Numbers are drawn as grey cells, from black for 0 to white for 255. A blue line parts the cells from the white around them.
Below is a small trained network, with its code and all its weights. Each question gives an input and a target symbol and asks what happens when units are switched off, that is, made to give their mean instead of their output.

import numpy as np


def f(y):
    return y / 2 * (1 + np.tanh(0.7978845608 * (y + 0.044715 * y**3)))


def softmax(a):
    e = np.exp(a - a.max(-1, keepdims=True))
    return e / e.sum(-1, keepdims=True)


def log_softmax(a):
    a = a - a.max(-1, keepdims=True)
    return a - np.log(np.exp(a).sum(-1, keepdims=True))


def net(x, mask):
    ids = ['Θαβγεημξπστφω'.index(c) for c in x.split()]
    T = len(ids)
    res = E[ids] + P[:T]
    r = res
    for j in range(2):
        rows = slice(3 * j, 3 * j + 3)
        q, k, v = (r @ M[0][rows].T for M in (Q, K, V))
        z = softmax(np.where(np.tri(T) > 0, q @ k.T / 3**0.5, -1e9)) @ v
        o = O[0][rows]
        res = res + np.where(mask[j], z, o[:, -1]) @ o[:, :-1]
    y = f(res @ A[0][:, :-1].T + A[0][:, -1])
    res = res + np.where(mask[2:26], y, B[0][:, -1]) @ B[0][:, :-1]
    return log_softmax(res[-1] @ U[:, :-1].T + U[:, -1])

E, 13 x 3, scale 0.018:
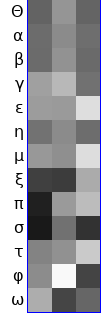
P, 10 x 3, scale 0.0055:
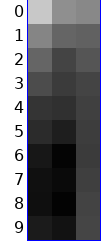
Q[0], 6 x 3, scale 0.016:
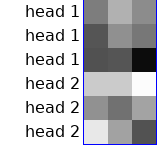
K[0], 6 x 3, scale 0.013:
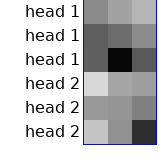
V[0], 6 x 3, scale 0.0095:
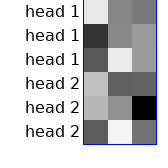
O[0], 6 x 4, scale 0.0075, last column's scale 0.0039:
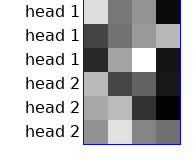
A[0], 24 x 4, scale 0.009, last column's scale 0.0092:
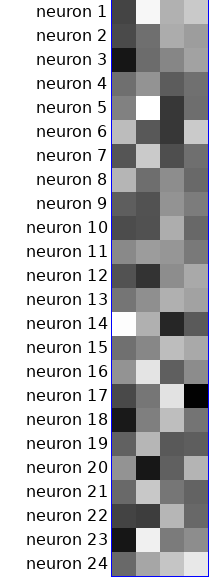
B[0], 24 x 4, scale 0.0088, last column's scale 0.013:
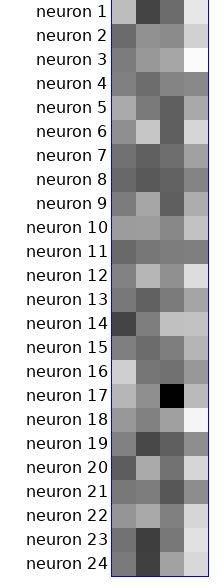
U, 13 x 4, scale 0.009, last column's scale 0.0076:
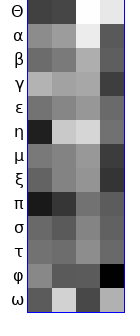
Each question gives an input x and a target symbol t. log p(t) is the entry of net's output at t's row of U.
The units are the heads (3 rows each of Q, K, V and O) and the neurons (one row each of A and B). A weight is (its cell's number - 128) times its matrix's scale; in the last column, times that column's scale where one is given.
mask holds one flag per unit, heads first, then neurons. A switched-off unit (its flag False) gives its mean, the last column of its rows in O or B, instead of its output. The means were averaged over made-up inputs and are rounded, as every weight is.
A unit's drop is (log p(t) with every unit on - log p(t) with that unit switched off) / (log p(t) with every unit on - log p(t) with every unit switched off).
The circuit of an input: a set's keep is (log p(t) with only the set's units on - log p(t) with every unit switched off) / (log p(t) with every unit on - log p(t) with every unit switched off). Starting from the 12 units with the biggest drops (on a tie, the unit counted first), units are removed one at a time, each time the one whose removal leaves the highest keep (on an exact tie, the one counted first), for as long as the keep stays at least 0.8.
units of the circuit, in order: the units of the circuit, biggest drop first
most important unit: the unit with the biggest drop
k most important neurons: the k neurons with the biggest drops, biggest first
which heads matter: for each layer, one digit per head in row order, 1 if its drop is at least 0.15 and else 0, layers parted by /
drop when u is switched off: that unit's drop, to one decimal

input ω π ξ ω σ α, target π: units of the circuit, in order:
head 1; neuron 22; neuron 6
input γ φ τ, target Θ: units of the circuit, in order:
head 1; neuron 24
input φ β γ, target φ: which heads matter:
01
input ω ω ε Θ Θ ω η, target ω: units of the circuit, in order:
head 1; neuron 6; head 2
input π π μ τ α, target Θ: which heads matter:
00
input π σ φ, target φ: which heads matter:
01
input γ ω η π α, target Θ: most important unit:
head 2
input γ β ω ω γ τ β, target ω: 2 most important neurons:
neuron 6; neuron 24
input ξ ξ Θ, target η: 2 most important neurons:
neuron 1; neuron 17
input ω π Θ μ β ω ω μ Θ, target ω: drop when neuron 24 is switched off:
0.3
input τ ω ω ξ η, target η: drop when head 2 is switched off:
0.8
